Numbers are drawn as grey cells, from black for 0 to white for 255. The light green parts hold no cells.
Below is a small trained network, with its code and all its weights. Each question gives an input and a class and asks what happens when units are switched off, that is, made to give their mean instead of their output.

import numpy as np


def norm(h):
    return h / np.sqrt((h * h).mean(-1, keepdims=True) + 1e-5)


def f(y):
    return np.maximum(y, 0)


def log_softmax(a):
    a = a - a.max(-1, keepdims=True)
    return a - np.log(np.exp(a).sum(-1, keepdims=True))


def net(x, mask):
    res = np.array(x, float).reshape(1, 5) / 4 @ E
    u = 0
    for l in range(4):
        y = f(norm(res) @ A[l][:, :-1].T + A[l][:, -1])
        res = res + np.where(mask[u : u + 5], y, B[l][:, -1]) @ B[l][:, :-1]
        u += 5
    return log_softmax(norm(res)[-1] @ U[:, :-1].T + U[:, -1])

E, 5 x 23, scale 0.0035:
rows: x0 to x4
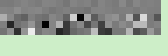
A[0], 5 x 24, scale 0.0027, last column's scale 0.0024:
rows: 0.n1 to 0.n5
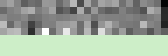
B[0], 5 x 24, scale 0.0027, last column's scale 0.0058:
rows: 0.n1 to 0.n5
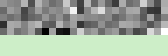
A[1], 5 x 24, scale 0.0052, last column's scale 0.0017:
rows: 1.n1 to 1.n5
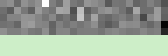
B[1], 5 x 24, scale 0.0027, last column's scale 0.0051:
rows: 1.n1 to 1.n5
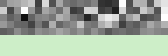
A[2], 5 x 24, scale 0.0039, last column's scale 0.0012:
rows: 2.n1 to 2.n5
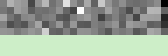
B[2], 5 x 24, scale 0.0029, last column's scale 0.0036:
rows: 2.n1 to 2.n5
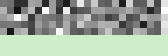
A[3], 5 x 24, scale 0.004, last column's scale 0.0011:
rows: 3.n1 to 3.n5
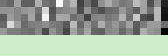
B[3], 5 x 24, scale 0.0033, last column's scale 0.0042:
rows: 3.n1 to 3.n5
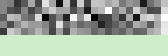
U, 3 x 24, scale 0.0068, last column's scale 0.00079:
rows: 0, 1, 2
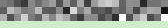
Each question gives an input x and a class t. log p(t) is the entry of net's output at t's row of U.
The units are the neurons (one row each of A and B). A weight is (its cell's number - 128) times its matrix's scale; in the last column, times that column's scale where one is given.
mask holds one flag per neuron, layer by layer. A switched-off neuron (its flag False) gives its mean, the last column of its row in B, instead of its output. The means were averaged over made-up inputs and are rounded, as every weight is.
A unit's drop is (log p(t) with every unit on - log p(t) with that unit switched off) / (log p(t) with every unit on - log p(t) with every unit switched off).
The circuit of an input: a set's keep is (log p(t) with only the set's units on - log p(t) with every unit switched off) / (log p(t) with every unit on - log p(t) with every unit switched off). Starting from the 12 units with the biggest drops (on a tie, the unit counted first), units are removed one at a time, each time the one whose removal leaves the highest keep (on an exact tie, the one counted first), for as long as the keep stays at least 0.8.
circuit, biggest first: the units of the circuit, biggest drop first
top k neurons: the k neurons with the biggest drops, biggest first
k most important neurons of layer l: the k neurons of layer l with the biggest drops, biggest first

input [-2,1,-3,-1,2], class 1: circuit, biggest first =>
0.n5; 3.n3
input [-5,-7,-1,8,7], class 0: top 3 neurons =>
3.n3; 2.n4; 1.n2
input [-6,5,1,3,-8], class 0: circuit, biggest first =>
3.n1
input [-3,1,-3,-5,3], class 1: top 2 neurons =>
3.n3; 1.n1
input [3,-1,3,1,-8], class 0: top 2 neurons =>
3.n1; 3.n3
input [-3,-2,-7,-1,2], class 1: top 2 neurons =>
3.n3; 0.n5
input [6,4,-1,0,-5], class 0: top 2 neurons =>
0.n5; 1.n1
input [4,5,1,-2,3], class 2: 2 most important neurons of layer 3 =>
3.n2; 3.n5
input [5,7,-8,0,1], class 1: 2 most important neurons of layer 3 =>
3.n3; 3.n2
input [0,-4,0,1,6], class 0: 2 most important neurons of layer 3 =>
3.n3; 3.n5
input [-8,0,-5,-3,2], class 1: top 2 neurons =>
3.n3; 1.n1
